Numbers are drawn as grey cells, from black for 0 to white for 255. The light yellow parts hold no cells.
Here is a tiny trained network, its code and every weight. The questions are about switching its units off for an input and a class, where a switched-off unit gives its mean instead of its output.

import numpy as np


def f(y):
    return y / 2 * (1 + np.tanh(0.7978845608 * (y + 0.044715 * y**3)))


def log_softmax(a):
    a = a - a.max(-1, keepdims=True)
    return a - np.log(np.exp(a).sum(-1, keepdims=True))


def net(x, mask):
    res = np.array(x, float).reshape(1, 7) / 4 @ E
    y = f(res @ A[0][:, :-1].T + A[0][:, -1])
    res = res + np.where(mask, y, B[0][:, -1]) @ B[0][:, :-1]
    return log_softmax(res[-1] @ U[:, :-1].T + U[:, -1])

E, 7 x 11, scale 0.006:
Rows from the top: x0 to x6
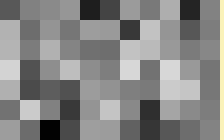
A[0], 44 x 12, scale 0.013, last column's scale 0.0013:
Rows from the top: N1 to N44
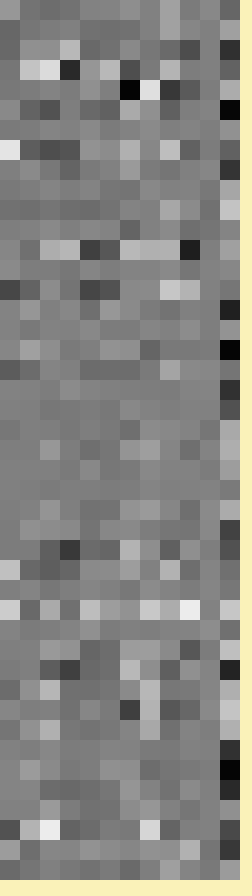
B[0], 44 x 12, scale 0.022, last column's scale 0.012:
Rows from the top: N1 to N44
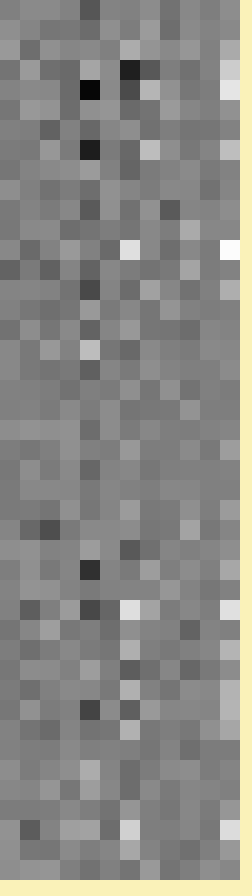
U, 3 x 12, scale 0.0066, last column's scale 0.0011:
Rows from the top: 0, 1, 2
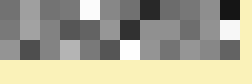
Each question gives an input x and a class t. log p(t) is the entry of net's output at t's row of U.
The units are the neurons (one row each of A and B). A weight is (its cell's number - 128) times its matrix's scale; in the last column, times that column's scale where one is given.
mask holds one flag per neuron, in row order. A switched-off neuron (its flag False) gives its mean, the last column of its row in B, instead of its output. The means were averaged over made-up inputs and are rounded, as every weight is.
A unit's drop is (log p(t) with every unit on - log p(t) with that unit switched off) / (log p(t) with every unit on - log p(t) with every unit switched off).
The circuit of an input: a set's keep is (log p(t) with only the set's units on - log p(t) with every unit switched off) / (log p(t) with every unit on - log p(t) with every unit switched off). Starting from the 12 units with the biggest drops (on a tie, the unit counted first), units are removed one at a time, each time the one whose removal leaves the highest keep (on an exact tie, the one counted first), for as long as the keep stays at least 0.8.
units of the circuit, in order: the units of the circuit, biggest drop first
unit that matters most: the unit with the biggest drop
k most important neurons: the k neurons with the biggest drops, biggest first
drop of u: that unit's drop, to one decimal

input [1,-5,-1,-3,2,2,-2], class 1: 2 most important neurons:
(N13; N42)
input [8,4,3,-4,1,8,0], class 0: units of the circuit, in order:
(N4; N5; N31)
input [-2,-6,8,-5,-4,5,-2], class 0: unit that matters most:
N31
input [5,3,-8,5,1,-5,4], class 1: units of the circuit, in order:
(N31; N42)
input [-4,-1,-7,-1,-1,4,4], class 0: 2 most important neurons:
(N5; N8)
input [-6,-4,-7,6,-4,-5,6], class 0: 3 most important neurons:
(N5; N31; N13)
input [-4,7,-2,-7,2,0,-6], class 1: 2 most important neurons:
(N5; N4)
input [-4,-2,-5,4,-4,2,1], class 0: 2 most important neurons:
(N5; N31)
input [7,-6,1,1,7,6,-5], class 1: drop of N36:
-0.1
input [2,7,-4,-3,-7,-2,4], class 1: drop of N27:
0.0
